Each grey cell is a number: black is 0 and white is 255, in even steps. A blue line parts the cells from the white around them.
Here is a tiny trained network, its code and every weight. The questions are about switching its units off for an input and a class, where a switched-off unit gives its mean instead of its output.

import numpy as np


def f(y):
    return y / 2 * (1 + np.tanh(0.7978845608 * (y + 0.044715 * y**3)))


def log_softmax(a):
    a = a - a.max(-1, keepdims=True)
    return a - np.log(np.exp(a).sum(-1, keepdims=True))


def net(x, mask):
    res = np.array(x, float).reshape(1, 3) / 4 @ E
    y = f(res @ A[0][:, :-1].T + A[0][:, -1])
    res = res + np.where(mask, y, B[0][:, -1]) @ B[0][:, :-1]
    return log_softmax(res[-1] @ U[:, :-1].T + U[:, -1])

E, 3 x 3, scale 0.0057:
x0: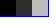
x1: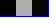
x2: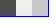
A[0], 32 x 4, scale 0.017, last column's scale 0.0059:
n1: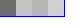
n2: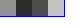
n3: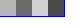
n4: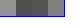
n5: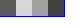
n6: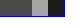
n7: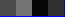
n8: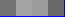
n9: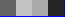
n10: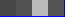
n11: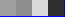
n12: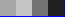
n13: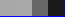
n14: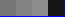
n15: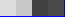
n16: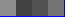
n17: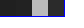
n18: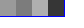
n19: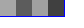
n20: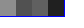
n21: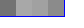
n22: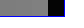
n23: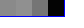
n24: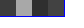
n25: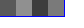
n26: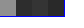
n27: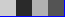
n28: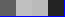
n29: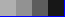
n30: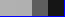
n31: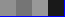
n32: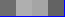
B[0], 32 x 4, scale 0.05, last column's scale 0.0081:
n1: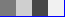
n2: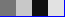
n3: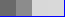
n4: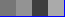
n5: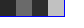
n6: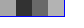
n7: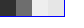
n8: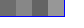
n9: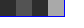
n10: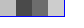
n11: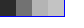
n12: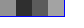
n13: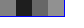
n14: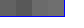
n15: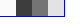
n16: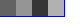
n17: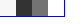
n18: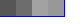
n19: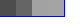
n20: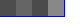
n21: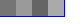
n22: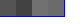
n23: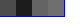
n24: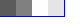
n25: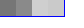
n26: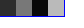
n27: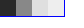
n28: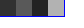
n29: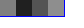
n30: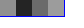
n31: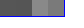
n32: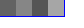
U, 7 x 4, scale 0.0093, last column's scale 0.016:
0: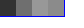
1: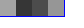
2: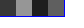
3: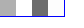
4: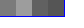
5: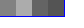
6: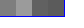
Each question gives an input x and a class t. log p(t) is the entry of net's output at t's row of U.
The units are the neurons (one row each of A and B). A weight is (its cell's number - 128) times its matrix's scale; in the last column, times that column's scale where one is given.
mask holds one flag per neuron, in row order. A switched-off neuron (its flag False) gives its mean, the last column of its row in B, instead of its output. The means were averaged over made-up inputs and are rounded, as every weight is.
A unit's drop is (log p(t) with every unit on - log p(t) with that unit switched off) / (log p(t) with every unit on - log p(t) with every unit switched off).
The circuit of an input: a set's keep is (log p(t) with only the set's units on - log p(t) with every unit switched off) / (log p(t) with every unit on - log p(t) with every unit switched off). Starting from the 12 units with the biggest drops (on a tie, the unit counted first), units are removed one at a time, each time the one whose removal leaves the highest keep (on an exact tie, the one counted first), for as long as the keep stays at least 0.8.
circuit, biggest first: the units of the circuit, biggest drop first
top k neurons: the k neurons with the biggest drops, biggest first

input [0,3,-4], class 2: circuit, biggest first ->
n2
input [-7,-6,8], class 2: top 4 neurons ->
n1, n17, n5, n11
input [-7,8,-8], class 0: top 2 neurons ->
n7, n24
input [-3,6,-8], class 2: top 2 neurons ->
n2, n26
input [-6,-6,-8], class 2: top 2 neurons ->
n2, n26
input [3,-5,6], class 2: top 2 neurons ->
n1, n24
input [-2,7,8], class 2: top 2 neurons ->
n5, n1
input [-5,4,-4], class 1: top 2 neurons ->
n15, n27
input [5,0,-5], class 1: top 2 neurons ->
n17, n1
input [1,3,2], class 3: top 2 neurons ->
n27, n11
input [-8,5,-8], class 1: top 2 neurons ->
n15, n30
